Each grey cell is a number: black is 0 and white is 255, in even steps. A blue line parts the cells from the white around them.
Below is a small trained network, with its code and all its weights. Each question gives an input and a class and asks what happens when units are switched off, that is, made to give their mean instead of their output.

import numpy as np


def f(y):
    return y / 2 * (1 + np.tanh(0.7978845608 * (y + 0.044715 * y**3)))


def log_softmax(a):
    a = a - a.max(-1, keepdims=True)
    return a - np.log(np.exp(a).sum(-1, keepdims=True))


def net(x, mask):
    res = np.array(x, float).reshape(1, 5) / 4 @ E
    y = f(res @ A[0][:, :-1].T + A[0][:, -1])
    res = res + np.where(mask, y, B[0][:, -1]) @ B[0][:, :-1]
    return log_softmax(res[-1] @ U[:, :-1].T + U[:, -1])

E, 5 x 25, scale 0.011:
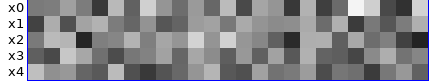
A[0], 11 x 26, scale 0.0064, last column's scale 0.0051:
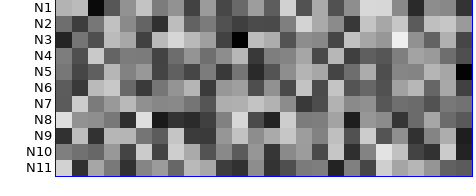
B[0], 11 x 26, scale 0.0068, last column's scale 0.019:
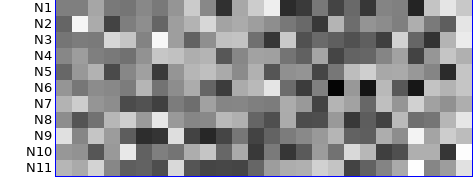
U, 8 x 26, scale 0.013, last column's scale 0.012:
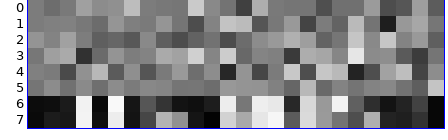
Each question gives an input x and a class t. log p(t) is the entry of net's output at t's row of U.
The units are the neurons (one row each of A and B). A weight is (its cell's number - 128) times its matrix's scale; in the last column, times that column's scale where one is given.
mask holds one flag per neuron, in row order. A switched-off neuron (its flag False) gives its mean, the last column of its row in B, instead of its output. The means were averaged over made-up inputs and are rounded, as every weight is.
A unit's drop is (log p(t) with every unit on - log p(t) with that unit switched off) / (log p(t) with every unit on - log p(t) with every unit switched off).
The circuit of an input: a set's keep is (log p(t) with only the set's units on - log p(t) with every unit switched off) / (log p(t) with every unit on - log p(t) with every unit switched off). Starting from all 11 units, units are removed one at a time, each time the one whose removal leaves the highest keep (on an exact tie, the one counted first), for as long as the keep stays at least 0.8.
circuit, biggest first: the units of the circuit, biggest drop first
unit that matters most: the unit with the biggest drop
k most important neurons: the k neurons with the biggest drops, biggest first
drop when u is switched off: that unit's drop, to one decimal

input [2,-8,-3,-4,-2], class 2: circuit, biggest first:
[N11]
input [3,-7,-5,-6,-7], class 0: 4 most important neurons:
[N3, N9, N6, N7]
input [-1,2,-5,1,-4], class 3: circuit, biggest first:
[N2, N5]
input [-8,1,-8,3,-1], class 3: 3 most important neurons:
[N5, N10, N2]
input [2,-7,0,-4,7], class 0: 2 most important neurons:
[N8, N9]
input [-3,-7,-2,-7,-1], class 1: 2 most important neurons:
[N1, N9]
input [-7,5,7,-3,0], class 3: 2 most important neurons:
[N10, N7]
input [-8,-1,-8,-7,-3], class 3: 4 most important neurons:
[N5, N10, N2, N6]
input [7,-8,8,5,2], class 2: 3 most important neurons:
[N11, N2, N5]
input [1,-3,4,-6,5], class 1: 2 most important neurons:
[N1, N3]
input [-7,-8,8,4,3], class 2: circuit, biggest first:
[N11, N2]
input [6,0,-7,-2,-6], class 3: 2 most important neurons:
[N2, N8]
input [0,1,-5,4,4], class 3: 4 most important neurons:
[N5, N3, N2, N1]
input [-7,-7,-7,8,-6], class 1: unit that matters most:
N6
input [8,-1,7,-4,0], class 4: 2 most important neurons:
[N10, N2]
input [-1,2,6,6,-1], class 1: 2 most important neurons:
[N6, N2]
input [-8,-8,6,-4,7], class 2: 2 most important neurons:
[N10, N11]
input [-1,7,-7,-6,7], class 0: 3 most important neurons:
[N8, N11, N7]
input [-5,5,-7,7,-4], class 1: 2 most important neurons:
[N6, N10]
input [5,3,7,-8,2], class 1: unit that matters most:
N1
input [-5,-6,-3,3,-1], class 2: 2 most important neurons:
[N10, N11]
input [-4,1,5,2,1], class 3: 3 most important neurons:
[N10, N11, N7]
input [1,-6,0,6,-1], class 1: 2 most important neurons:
[N6, N9]
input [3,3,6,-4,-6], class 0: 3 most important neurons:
[N3, N2, N5]
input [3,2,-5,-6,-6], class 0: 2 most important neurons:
[N3, N6]
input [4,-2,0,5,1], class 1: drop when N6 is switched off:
0.7
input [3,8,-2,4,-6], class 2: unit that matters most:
N9
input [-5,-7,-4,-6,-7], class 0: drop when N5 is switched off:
0.0
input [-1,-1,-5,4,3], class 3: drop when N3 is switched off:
0.2
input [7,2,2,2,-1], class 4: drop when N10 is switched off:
0.8
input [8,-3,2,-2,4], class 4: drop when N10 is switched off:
0.8
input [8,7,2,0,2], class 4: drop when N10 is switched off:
1.5
